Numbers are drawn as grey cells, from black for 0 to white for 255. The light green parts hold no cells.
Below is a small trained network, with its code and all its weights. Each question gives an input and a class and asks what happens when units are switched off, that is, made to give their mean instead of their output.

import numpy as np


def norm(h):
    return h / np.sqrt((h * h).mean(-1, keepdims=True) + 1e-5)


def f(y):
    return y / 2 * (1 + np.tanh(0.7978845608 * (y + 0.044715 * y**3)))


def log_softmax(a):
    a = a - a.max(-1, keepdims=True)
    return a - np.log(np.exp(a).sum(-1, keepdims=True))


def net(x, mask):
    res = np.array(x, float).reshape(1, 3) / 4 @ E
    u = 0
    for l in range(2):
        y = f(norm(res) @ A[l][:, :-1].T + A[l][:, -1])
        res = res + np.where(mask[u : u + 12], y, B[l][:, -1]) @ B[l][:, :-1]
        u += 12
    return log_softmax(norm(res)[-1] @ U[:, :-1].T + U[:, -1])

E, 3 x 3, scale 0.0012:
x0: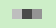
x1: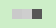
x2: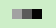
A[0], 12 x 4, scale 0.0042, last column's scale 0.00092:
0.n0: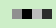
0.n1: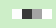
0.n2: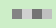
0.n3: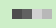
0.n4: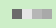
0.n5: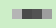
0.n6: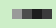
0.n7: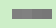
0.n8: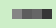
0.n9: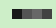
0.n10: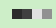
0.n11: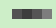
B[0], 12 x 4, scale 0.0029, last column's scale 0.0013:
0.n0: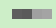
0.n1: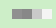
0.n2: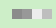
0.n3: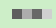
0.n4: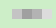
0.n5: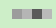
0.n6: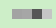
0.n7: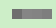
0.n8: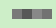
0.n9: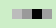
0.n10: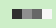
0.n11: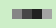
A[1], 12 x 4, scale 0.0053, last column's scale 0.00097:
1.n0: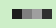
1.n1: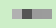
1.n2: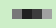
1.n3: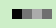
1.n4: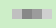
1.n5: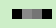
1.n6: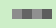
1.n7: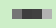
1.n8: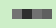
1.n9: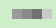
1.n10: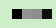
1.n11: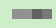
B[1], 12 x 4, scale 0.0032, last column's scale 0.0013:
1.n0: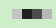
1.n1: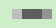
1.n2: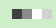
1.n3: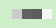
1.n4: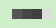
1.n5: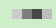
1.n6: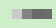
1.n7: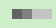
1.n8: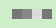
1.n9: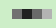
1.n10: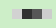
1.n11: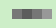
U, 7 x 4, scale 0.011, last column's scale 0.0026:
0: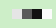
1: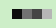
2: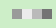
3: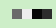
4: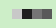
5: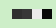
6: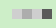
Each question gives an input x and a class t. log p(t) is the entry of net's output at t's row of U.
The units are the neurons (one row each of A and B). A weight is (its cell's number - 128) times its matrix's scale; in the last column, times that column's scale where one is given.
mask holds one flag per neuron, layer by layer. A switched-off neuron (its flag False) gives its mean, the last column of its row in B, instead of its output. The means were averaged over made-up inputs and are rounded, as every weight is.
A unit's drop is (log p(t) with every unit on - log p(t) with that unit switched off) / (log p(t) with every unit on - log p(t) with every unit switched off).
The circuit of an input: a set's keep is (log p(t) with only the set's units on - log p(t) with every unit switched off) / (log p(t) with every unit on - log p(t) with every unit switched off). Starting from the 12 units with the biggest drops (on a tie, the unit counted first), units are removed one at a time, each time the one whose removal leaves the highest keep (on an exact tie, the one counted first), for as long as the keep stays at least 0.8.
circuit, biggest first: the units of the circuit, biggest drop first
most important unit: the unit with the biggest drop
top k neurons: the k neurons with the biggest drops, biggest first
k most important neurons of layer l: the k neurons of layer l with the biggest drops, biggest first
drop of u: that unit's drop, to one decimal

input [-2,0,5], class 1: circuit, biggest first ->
[1.n2, 1.n3]
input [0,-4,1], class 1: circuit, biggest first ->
[0.n10]
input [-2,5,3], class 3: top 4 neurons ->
[1.n10, 1.n0, 1.n3, 1.n5]
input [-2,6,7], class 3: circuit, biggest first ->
[1.n10, 1.n0]
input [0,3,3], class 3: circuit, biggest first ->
[1.n10, 1.n3]
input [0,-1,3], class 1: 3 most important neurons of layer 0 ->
[0.n6, 0.n5, 0.n9]
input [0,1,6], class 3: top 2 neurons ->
[0.n6, 0.n5]
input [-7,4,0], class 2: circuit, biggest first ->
[0.n4, 0.n11]
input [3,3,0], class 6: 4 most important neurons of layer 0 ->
[0.n1, 0.n9, 0.n11, 0.n10]
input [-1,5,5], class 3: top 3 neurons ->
[1.n10, 1.n0, 1.n3]
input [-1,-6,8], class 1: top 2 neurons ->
[0.n9, 0.n6]
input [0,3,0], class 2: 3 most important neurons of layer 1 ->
[1.n10, 1.n0, 1.n3]
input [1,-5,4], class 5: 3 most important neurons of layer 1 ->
[1.n2, 1.n7, 1.n8]
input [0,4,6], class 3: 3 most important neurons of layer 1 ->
[1.n10, 1.n0, 1.n3]
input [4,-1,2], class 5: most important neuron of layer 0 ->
[0.n4]
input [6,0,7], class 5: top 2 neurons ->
[1.n2, 0.n4]
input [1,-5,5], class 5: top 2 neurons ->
[1.n2, 1.n7]
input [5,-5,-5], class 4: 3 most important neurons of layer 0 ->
[0.n0, 0.n6, 0.n5]
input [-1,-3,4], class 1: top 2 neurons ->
[0.n9, 0.n6]
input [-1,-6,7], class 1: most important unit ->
0.n9
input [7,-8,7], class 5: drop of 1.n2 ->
0.2
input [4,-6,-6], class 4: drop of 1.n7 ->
0.0
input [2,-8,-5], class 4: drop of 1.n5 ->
-0.1
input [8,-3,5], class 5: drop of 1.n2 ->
0.1
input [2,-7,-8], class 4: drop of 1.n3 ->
-0.1
